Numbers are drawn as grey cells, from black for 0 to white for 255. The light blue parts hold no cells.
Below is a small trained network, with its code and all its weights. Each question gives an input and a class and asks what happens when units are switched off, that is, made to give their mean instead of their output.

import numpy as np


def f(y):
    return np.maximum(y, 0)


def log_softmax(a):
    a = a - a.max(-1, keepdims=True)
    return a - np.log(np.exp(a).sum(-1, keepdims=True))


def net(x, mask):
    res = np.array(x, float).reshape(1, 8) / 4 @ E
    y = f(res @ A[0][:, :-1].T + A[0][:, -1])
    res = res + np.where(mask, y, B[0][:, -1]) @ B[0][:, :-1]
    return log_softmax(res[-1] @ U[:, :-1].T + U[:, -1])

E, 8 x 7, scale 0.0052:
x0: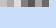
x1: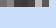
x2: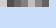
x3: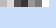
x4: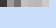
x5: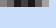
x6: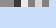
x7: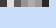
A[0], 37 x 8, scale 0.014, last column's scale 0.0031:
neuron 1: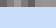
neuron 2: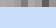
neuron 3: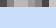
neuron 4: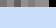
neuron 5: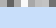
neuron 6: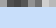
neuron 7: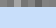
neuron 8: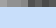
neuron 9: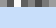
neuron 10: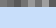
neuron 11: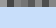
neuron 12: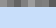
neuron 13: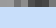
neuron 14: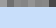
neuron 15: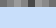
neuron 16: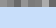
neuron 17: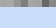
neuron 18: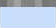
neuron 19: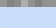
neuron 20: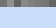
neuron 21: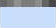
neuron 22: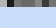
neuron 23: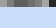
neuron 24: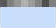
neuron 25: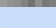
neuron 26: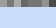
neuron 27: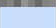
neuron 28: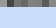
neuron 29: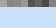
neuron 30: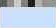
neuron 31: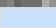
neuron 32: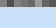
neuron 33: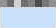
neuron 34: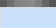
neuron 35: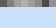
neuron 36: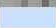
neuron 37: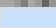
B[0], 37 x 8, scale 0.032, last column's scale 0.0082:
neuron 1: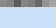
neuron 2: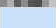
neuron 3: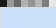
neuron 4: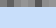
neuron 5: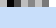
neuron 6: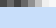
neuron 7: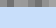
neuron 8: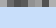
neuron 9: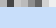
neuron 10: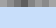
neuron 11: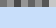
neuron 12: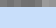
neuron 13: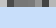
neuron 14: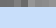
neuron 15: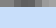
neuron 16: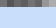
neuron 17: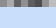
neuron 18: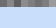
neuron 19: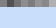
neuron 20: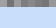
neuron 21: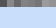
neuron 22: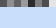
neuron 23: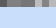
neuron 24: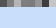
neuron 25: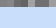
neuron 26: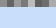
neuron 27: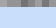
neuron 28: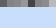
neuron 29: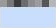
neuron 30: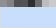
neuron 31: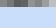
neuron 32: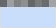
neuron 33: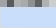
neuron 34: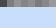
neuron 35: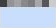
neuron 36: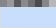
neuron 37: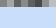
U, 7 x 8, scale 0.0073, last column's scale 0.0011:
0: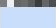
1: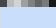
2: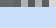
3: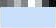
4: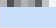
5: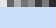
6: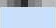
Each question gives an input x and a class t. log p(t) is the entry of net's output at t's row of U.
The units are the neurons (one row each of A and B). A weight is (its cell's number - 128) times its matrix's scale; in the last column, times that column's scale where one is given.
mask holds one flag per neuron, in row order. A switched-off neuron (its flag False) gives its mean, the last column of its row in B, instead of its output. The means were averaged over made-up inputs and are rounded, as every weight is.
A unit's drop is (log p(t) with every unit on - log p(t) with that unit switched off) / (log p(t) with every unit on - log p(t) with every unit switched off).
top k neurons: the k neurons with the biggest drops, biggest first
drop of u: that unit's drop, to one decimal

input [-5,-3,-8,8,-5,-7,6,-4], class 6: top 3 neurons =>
[neuron 9; neuron 33; neuron 6]
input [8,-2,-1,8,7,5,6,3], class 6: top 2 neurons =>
[neuron 9; neuron 33]
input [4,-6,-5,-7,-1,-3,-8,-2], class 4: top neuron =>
[neuron 9]
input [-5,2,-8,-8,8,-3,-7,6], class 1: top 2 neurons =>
[neuron 5; neuron 30]
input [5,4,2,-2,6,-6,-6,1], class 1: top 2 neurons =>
[neuron 3; neuron 35]
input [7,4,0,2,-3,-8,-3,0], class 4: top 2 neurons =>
[neuron 9; neuron 33]
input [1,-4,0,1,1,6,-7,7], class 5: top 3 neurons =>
[neuron 6; neuron 3; neuron 5]
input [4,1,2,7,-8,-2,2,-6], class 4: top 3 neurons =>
[neuron 9; neuron 33; neuron 26]
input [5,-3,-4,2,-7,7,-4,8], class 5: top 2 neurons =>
[neuron 6; neuron 13]
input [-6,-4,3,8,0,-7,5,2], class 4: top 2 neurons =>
[neuron 5; neuron 22]
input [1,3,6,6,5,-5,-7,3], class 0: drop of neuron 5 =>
0.2
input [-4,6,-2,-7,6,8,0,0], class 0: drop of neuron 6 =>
0.1
